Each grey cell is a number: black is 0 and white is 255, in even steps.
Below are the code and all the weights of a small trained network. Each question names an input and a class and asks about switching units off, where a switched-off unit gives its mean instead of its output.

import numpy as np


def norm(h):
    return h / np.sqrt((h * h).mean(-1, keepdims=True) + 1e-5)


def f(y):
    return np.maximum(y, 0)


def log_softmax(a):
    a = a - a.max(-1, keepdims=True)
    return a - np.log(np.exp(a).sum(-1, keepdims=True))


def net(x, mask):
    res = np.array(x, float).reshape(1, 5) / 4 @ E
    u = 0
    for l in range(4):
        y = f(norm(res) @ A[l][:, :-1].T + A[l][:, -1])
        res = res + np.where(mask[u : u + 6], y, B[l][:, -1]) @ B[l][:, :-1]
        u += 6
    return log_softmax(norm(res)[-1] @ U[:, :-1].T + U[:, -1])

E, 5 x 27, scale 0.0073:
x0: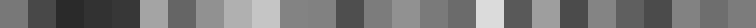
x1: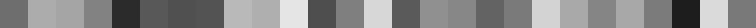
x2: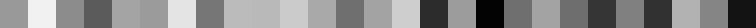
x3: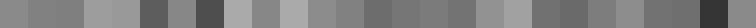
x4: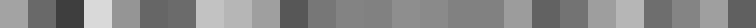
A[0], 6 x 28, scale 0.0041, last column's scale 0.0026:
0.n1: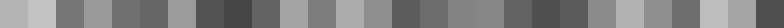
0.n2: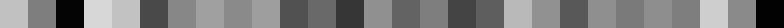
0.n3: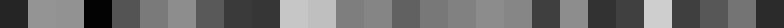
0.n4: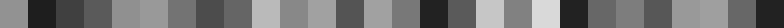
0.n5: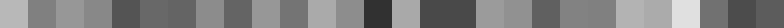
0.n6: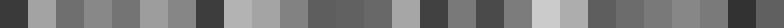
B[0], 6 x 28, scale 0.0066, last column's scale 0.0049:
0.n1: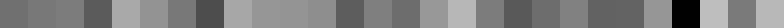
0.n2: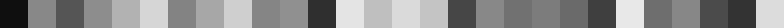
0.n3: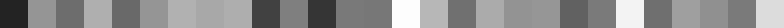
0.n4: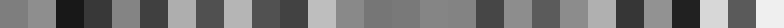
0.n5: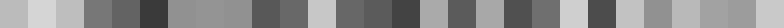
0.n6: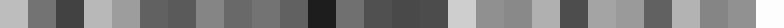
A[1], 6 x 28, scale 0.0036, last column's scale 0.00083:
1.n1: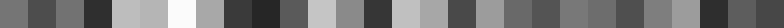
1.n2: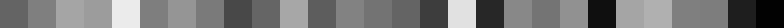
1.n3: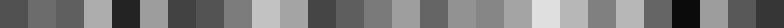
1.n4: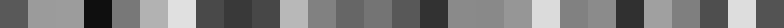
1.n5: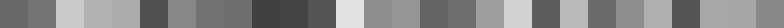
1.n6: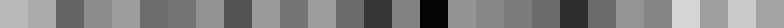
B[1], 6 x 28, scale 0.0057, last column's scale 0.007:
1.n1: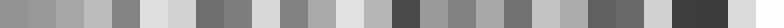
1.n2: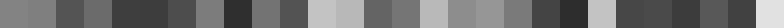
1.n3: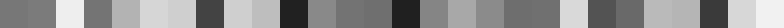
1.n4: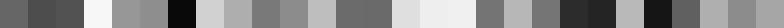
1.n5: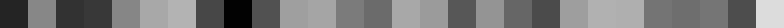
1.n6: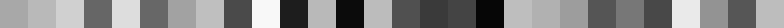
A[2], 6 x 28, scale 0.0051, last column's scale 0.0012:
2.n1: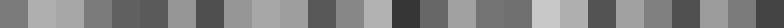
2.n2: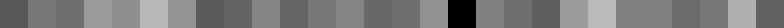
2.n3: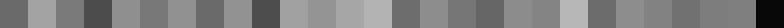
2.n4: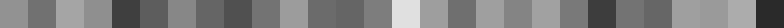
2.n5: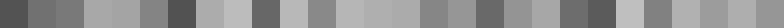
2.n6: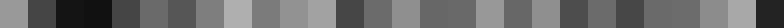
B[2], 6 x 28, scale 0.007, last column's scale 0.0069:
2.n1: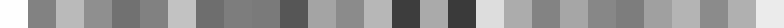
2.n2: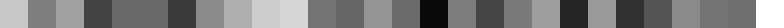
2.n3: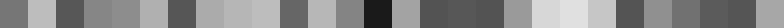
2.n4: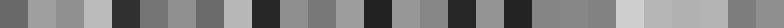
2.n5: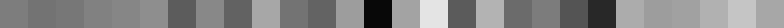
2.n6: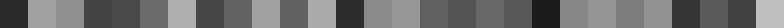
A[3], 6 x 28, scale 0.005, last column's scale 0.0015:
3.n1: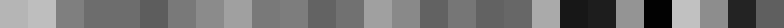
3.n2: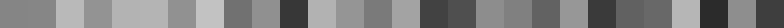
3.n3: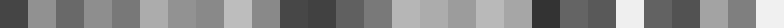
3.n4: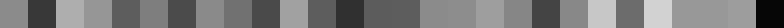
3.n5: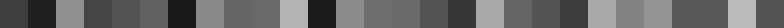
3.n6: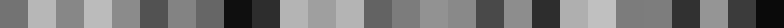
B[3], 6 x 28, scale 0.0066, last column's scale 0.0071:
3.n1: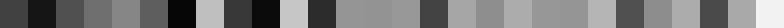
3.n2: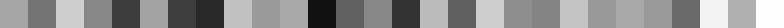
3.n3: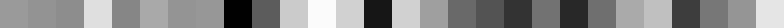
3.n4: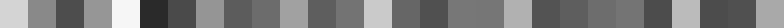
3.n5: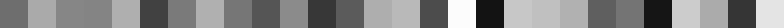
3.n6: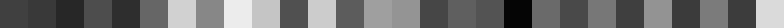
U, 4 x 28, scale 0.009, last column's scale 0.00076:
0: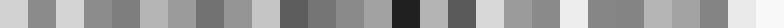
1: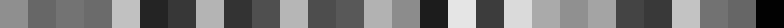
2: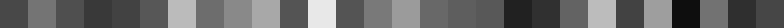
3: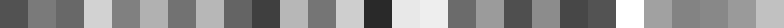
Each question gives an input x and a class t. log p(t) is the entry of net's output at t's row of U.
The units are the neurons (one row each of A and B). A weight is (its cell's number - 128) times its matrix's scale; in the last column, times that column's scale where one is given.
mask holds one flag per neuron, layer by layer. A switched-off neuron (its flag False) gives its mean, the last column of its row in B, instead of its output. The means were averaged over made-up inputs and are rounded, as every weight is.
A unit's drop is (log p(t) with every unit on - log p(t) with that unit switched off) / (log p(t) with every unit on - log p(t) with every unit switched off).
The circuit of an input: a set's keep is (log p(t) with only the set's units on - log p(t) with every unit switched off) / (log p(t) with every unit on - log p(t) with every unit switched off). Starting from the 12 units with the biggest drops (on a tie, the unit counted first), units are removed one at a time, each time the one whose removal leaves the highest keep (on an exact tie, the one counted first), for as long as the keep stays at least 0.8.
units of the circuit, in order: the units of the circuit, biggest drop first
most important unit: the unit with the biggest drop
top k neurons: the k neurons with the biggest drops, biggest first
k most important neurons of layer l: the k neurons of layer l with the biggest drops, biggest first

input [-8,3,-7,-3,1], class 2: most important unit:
3.n6
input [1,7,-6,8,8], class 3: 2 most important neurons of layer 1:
[1.n1; 1.n6]
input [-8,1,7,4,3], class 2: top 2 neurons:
[1.n2; 3.n6]
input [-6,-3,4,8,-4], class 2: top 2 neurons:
[1.n2; 3.n6]
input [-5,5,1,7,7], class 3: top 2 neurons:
[0.n2; 1.n1]
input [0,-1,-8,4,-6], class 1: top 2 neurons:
[3.n5; 2.n2]
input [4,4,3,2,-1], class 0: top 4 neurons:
[2.n1; 1.n3; 0.n6; 1.n2]
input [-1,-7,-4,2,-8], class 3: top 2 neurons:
[0.n3; 1.n4]
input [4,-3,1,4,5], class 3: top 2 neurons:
[0.n2; 1.n2]
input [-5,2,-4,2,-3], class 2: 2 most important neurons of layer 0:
[0.n6; 0.n1]
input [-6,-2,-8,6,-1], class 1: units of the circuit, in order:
[3.n5; 2.n2]
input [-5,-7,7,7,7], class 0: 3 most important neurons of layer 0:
[0.n3; 0.n5; 0.n6]
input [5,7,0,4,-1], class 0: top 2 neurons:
[1.n3; 2.n1]
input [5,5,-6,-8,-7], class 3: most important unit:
1.n4
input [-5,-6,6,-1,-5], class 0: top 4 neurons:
[1.n1; 3.n2; 2.n2; 3.n5]
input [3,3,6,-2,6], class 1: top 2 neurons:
[0.n6; 3.n1]
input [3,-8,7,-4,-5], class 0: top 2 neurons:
[1.n1; 3.n2]
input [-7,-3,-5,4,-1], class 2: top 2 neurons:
[3.n6; 1.n5]
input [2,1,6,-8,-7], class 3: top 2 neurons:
[1.n4; 0.n3]
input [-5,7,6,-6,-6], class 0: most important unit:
2.n1
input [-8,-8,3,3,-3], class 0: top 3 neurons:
[1.n1; 3.n2; 1.n6]
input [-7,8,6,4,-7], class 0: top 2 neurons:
[2.n1; 1.n3]
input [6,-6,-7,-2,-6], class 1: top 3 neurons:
[3.n5; 2.n2; 1.n3]
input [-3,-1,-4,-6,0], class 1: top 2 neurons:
[2.n2; 3.n5]
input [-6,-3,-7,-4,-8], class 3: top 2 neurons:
[0.n3; 1.n4]
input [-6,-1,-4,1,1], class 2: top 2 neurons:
[3.n6; 1.n5]
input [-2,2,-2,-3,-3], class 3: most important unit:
1.n1
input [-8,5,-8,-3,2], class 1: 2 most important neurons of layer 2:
[2.n2; 2.n6]
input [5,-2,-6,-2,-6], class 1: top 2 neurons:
[3.n5; 2.n2]
